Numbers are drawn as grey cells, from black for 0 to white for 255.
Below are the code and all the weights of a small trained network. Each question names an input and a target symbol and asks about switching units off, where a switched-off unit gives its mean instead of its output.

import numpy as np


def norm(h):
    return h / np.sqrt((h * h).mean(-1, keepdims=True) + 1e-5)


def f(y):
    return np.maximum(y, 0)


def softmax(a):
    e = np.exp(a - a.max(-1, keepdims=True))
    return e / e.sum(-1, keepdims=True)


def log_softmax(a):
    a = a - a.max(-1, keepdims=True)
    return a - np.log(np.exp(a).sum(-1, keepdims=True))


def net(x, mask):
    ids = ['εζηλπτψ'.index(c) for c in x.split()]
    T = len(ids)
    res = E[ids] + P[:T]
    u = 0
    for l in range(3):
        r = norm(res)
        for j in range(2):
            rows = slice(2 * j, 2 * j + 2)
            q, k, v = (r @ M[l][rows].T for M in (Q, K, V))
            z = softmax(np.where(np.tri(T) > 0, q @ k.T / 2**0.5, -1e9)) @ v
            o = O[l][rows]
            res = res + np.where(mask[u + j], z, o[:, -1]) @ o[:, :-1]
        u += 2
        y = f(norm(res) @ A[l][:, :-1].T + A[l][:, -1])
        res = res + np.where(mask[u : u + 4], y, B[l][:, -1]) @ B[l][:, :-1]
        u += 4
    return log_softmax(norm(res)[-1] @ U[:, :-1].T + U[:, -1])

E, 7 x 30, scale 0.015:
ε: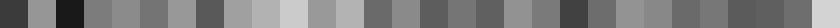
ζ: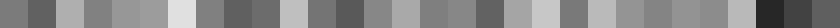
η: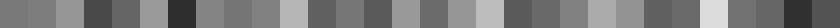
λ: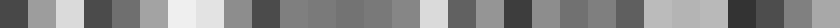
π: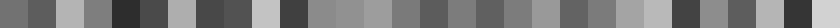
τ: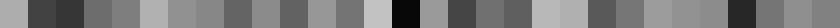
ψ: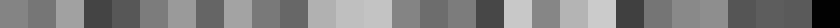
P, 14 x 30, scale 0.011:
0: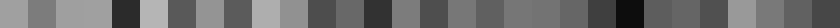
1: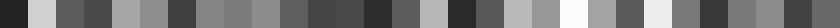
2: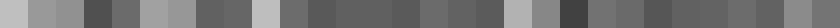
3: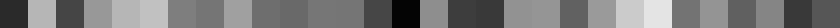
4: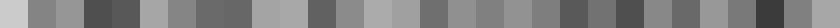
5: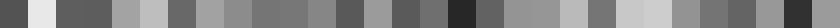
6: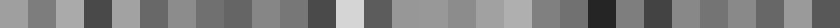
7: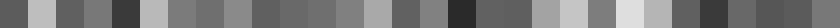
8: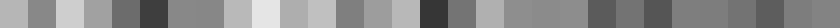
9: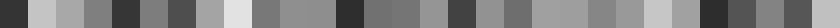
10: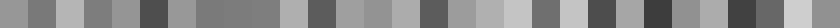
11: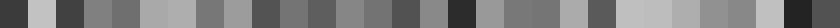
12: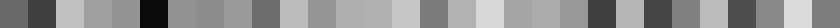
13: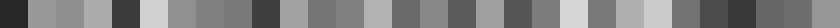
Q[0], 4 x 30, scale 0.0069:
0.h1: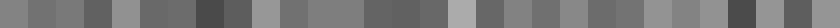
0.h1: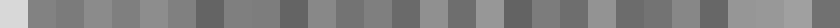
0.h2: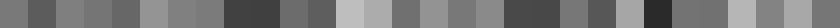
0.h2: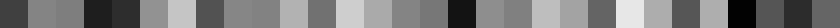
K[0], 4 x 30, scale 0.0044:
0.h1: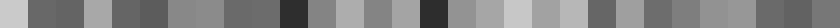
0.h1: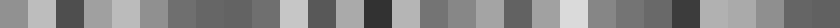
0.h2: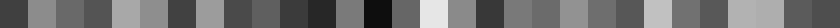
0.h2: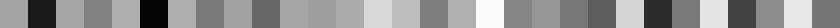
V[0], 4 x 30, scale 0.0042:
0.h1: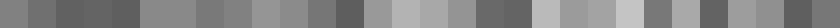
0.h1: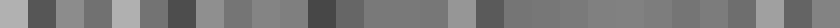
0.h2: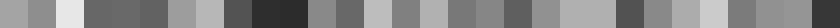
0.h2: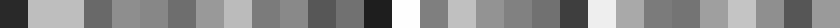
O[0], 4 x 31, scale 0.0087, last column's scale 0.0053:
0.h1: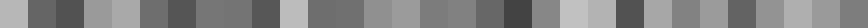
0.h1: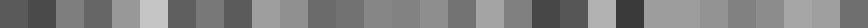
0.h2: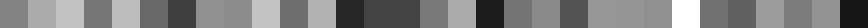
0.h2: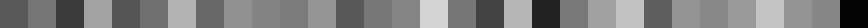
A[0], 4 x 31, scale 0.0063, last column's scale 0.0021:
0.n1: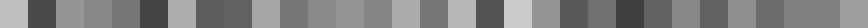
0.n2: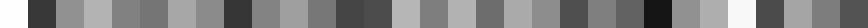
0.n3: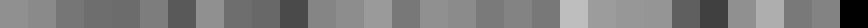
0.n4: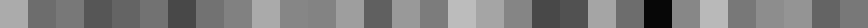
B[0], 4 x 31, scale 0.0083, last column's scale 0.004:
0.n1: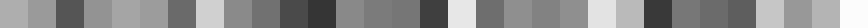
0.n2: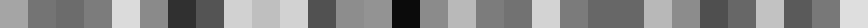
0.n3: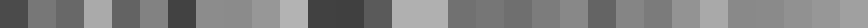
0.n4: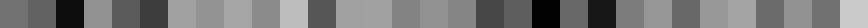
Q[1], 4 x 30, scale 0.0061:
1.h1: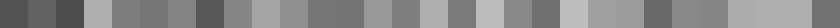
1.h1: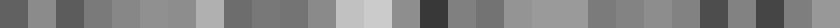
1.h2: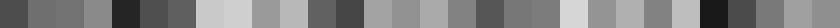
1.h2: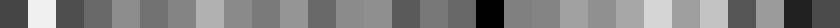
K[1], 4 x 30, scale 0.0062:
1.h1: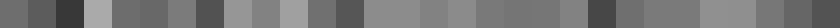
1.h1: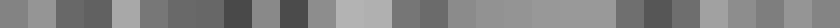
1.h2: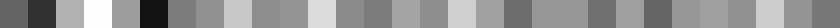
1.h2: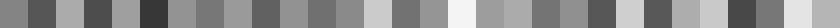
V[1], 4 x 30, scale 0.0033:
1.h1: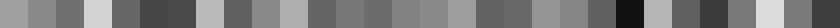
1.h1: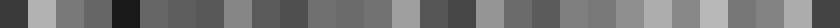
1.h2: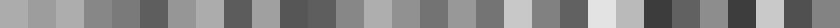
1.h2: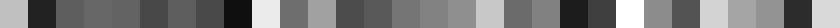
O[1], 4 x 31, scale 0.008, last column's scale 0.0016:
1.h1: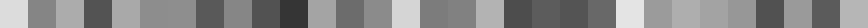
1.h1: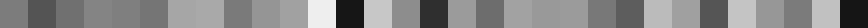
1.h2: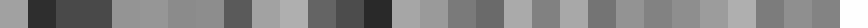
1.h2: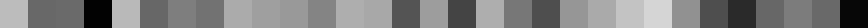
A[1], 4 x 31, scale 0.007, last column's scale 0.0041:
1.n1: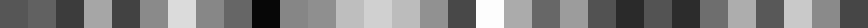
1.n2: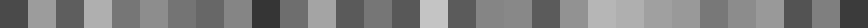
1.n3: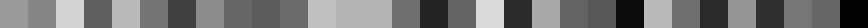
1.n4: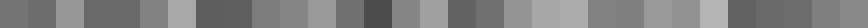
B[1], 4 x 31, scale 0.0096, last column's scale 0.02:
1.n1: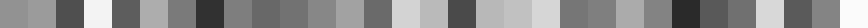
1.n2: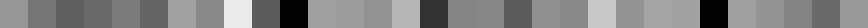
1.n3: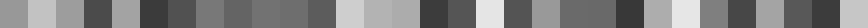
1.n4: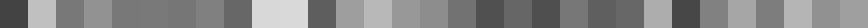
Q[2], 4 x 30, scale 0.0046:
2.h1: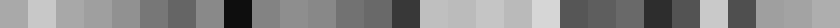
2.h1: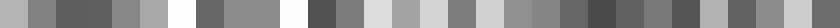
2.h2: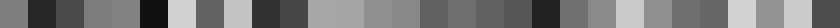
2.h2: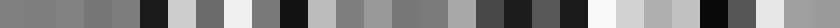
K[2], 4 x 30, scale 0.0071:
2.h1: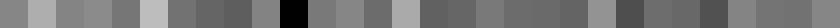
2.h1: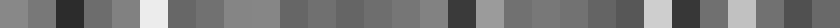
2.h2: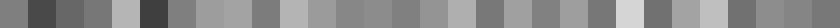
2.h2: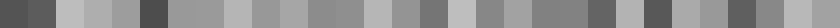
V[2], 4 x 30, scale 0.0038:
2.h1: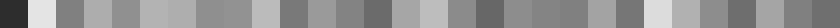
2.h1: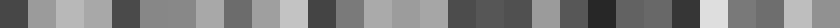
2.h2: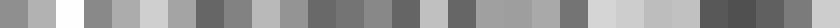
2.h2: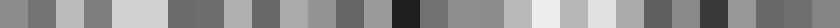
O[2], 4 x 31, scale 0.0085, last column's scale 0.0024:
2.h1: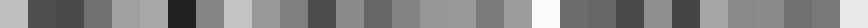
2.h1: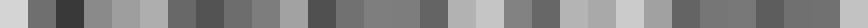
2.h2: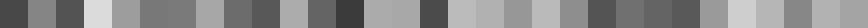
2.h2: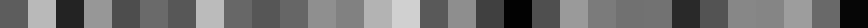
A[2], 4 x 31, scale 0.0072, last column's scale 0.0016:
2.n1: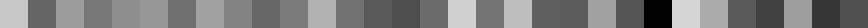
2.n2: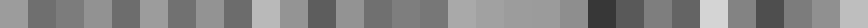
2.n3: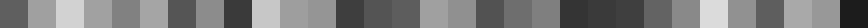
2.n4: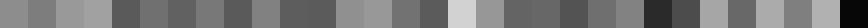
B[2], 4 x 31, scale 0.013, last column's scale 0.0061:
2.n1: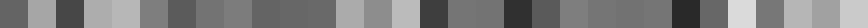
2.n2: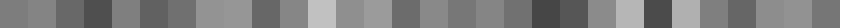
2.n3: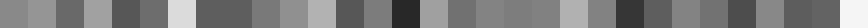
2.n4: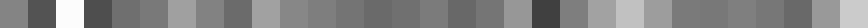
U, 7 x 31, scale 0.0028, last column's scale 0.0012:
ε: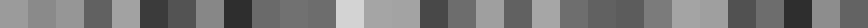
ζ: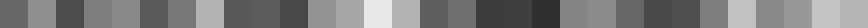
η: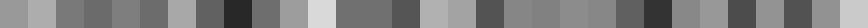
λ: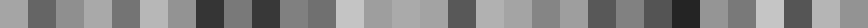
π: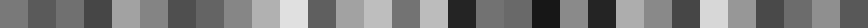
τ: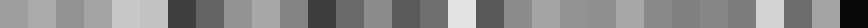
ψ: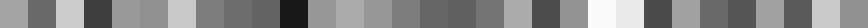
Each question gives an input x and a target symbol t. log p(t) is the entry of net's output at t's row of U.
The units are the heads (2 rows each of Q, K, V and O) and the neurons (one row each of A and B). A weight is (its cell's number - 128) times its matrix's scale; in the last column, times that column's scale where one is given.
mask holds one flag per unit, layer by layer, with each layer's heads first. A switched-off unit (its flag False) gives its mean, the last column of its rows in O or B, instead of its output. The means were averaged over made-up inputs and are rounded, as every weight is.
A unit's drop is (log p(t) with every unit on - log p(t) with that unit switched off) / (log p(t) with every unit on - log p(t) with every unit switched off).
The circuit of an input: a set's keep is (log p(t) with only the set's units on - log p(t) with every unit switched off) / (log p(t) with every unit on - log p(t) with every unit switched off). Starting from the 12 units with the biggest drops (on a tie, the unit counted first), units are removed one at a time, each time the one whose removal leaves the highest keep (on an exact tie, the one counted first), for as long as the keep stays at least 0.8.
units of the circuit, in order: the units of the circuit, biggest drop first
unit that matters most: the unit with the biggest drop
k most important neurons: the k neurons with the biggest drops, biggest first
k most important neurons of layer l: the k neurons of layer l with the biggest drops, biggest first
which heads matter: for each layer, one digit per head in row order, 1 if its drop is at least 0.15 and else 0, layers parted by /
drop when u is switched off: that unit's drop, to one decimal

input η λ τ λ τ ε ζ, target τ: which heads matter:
00 / 00 / 00
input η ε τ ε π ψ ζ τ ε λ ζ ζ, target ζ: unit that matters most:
0.h2
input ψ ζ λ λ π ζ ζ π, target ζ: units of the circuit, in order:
[0.h2 0.n2 2.h2 1.n1]
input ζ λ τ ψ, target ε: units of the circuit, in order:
[0.h2 1.n3]
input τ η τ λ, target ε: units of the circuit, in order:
[0.h2 1.n3]
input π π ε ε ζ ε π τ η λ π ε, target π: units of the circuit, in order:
[1.h2 1.n1 1.n3]
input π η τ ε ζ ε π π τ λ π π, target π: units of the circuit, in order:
[1.h2 1.n1 1.n4 0.n1]
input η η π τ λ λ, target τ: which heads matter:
01 / 00 / 10
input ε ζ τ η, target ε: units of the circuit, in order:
[0.h2 1.n3]
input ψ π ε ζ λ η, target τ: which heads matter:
01 / 00 / 00
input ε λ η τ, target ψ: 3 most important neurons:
[0.n4 1.n2 1.n1]
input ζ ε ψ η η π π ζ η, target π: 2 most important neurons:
[0.n4 1.n1]
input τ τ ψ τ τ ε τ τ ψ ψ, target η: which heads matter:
01 / 01 / 00
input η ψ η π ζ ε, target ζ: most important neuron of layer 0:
[0.n2]
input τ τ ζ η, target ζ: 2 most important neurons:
[1.n2 0.n2]
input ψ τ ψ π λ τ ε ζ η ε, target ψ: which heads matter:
01 / 00 / 00
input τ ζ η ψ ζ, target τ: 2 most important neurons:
[0.n2 0.n1]
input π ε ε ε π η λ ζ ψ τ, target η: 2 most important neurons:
[2.n3 1.n1]
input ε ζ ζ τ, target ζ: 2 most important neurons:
[1.n2 0.n2]
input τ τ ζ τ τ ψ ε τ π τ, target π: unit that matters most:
1.h2
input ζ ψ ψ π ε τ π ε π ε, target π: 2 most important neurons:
[1.n1 0.n1]
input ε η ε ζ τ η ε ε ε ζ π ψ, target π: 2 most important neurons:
[1.n1 1.n4]
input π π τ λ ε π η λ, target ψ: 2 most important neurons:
[0.n4 1.n2]
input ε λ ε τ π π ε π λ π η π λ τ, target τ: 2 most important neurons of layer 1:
[1.n2 1.n1]
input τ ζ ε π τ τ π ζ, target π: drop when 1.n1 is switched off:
0.2
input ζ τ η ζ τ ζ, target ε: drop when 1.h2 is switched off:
0.0
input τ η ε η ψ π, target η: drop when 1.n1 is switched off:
0.1
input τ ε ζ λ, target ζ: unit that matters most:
1.n2
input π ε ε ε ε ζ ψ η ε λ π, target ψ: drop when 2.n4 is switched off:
0.1
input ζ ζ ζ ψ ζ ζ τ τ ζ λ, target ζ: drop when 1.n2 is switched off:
0.4
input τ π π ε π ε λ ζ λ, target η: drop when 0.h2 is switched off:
1.1
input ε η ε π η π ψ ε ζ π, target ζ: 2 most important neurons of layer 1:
[1.n1 1.n2]
